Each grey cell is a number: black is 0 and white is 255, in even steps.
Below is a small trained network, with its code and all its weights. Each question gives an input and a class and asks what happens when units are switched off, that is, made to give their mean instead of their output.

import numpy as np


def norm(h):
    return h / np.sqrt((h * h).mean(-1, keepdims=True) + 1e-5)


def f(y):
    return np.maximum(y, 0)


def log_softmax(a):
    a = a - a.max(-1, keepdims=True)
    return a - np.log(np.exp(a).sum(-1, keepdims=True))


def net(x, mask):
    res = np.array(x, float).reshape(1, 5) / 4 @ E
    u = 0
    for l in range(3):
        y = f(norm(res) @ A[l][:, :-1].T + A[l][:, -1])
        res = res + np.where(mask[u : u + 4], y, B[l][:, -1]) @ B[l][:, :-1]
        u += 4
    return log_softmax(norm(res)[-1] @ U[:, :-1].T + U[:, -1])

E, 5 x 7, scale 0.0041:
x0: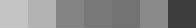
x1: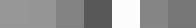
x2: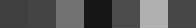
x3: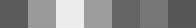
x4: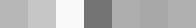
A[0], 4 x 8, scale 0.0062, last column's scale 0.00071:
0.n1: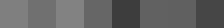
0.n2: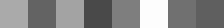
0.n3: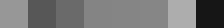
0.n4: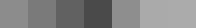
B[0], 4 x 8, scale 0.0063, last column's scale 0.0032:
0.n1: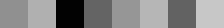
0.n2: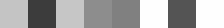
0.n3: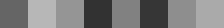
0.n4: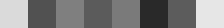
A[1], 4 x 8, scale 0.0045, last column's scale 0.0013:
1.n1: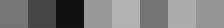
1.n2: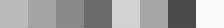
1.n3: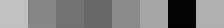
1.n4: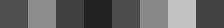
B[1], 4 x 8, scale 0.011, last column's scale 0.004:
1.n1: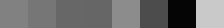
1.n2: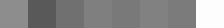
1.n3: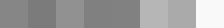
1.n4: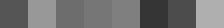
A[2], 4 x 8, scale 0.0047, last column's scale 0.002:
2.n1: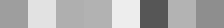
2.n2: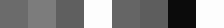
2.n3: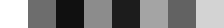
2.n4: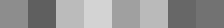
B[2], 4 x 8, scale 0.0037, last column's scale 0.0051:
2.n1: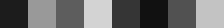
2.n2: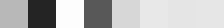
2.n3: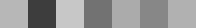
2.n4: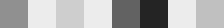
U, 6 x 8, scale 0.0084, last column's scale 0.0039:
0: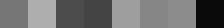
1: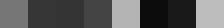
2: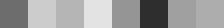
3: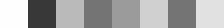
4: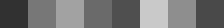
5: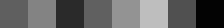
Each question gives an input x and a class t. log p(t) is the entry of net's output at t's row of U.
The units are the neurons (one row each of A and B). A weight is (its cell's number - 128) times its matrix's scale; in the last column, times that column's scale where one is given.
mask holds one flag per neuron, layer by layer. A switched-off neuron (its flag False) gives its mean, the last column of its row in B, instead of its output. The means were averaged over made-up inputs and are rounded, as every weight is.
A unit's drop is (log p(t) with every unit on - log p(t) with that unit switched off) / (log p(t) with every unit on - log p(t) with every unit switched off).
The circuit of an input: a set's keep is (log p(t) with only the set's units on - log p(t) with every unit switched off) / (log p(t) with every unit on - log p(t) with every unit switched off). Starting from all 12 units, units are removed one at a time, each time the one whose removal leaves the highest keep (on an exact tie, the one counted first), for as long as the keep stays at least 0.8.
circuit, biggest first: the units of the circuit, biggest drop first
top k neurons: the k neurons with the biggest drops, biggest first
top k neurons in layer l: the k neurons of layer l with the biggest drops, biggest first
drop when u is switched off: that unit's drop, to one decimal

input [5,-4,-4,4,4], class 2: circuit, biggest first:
(0.n2; 2.n1)
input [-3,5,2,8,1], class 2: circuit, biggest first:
(2.n4; 2.n2; 1.n1)
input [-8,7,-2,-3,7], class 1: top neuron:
(1.n3)
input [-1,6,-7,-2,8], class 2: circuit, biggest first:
(2.n1; 0.n2)
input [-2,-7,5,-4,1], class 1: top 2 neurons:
(1.n4; 0.n1)
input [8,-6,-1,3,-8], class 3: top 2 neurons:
(2.n2; 2.n3)
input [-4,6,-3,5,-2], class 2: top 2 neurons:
(0.n1; 0.n4)
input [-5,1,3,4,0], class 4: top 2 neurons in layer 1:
(1.n1; 1.n2)
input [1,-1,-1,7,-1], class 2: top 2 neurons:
(1.n1; 2.n4)
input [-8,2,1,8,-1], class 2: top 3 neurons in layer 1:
(1.n1; 1.n2; 1.n4)
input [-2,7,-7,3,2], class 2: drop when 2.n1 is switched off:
0.1
